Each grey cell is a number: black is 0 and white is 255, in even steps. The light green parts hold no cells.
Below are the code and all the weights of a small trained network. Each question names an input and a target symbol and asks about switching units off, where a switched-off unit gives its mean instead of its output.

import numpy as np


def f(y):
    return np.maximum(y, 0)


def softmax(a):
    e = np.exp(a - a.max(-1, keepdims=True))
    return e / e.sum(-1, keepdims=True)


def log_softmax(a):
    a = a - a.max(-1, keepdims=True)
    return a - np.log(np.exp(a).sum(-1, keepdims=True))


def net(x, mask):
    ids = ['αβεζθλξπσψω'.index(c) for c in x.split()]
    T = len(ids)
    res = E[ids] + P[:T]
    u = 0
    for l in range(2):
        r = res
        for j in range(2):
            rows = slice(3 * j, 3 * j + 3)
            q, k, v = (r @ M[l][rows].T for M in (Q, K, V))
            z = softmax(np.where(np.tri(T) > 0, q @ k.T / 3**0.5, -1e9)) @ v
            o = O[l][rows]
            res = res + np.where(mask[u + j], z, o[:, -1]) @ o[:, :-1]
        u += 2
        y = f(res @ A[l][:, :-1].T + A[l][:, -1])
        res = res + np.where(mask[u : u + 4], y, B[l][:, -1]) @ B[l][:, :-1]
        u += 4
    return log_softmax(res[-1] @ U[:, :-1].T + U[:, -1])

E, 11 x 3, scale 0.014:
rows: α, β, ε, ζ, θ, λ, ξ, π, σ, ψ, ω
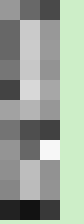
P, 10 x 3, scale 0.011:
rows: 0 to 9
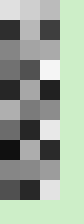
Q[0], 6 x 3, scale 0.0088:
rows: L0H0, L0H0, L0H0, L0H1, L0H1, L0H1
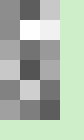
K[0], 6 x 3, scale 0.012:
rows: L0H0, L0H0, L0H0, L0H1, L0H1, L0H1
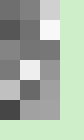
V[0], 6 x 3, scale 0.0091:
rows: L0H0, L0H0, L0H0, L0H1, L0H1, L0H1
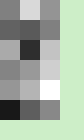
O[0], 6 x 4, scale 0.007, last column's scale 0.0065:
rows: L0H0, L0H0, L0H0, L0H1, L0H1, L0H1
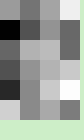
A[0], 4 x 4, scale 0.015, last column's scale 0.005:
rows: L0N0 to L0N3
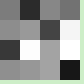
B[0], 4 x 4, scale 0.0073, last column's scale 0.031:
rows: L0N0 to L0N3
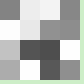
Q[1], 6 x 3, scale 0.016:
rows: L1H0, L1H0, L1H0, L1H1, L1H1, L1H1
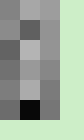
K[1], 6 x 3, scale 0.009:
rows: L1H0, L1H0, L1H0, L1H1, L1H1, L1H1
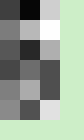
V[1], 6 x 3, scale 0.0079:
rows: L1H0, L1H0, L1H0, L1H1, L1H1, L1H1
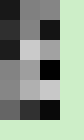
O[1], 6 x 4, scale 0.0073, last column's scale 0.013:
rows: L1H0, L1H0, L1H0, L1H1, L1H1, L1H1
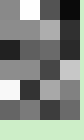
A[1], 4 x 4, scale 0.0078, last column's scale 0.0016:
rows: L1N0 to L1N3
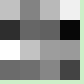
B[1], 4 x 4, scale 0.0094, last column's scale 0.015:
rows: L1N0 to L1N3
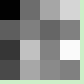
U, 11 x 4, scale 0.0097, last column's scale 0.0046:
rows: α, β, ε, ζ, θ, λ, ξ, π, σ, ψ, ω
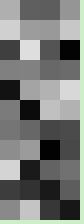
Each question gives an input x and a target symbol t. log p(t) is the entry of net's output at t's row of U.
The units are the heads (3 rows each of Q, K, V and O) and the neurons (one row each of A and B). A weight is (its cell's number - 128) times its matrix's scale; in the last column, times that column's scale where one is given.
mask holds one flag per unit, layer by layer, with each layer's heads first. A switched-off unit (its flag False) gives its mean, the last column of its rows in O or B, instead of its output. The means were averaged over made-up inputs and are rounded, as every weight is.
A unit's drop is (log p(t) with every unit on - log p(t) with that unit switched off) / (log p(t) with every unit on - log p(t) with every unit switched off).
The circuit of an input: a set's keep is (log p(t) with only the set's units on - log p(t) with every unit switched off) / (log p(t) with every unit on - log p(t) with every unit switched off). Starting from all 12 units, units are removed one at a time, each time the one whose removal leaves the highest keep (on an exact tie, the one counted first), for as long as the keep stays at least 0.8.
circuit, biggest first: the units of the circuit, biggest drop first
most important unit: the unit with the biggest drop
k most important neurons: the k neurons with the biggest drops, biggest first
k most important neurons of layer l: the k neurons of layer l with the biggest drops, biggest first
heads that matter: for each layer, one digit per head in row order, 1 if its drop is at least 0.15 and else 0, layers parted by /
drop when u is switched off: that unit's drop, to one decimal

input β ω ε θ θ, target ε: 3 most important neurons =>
[L1N2 L0N1 L0N2]
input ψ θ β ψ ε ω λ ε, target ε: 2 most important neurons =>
[L0N1 L1N2]
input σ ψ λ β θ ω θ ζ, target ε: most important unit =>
L0H1
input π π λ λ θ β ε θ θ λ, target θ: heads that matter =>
01 / 00
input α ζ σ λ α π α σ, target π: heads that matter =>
01 / 01
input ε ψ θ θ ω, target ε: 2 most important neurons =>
[L0N1 L0N0]
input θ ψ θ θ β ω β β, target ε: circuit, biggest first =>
[L0H1 L0N1 L1N2 L0N2]
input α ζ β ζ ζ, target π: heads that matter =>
01 / 01
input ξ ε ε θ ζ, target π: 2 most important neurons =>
[L1N0 L0N0]
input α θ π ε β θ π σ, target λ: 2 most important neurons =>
[L0N2 L0N1]
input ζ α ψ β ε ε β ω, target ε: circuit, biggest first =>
[L0N1 L1N2 L0N2 L0H1]
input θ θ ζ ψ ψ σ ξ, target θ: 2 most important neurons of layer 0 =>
[L0N0 L0N2]
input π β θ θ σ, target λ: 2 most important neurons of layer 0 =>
[L0N3 L0N2]
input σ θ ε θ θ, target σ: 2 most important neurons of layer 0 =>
[L0N2 L0N3]
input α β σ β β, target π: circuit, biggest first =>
[L1H1 L1N0 L0N2]
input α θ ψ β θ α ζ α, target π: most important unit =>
L1H1
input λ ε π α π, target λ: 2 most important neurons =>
[L0N3 L1N2]
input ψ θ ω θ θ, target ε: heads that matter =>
01 / 10
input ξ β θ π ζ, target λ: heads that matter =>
01 / 01
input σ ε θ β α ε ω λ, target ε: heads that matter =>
01 / 00
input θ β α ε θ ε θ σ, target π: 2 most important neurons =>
[L0N1 L1N0]
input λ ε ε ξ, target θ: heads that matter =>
00 / 10
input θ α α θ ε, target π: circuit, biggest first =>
[L1H1 L0H1]
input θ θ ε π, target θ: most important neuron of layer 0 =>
[L0N3]
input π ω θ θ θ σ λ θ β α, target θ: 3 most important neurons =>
[L0N0 L0N2 L0N1]
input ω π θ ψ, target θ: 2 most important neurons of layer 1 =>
[L1N0 L1N2]
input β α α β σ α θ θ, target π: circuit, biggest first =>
[L0H1 L1N0]
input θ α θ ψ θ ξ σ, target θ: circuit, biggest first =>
[L0N2]
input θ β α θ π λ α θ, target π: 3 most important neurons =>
[L0N1 L1N0 L0N2]
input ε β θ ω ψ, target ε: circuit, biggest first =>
[L0H1 L0N1 L1N2 L0N2]
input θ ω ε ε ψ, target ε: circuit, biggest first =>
[L0H1 L0N1 L1N2]
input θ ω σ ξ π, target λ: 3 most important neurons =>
[L0N3 L0N1 L0N0]
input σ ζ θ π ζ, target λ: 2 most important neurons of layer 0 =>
[L0N2 L0N3]
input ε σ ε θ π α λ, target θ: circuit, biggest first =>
[L0N2]
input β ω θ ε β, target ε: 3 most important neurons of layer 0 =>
[L0N1 L0N2 L0N0]
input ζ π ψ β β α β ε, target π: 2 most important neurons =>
[L0N1 L1N0]
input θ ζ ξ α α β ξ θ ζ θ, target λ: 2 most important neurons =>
[L0N1 L1N2]
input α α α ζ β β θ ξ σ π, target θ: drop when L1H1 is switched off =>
-0.1
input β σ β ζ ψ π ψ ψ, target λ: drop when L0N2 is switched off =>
0.4
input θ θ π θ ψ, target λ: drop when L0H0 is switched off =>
0.0
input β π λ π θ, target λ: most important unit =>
L0N2
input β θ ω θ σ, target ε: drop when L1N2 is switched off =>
0.8
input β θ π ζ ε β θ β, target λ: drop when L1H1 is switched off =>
0.4
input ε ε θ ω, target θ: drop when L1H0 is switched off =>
0.2
